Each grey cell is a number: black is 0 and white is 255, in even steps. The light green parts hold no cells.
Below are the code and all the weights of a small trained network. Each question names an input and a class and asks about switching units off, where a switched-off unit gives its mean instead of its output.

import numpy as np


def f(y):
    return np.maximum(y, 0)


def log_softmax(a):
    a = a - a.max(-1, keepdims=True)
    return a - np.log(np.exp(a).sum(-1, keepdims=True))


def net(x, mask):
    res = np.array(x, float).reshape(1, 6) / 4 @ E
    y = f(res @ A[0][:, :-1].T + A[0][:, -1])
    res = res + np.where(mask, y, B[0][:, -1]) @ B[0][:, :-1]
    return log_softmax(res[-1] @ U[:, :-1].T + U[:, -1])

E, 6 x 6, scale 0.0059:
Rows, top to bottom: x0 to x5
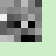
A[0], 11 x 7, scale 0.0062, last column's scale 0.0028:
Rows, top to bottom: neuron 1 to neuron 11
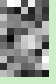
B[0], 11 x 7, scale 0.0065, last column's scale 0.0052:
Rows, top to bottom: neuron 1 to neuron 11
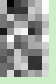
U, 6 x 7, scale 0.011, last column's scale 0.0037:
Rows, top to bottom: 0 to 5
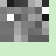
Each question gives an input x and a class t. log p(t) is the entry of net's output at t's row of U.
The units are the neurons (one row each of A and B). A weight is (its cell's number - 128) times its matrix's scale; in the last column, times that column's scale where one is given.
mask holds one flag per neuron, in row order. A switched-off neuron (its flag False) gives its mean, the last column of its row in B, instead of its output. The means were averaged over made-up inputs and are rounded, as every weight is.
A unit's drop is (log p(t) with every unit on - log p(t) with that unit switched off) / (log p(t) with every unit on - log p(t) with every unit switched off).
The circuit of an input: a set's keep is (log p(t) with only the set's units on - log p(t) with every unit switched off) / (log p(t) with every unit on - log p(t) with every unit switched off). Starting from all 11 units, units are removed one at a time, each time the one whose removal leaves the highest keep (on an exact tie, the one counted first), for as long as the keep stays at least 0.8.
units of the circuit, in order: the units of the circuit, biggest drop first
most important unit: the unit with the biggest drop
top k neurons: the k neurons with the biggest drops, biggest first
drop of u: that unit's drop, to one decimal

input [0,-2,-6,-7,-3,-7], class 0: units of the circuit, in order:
(neuron 1)
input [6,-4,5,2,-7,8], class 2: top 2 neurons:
(neuron 11; neuron 3)
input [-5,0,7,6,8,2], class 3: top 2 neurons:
(neuron 5; neuron 1)
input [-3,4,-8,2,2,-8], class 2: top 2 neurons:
(neuron 6; neuron 7)
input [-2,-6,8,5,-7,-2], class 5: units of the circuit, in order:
(neuron 5; neuron 9)
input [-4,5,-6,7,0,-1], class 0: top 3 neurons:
(neuron 2; neuron 5; neuron 9)
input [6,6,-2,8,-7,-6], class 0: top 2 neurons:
(neuron 2; neuron 5)
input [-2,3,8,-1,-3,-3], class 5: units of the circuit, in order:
(neuron 5; neuron 9)
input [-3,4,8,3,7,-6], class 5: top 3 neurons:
(neuron 5; neuron 9; neuron 11)
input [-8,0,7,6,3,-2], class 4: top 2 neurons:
(neuron 5; neuron 1)
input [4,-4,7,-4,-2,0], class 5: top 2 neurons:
(neuron 2; neuron 9)
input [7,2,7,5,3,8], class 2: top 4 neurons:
(neuron 11; neuron 3; neuron 1; neuron 10)
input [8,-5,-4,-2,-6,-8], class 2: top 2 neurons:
(neuron 6; neuron 7)
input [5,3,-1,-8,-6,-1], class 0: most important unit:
neuron 1
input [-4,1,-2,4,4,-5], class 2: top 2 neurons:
(neuron 6; neuron 1)
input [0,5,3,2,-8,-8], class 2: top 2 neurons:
(neuron 6; neuron 7)
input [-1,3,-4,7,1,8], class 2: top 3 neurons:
(neuron 11; neuron 1; neuron 3)
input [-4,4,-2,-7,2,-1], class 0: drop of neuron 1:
1.1
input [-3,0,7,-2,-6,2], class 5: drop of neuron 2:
0.2
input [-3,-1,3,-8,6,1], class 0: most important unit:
neuron 1
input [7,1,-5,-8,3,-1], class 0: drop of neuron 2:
-0.1
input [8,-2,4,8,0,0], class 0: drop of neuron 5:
0.1
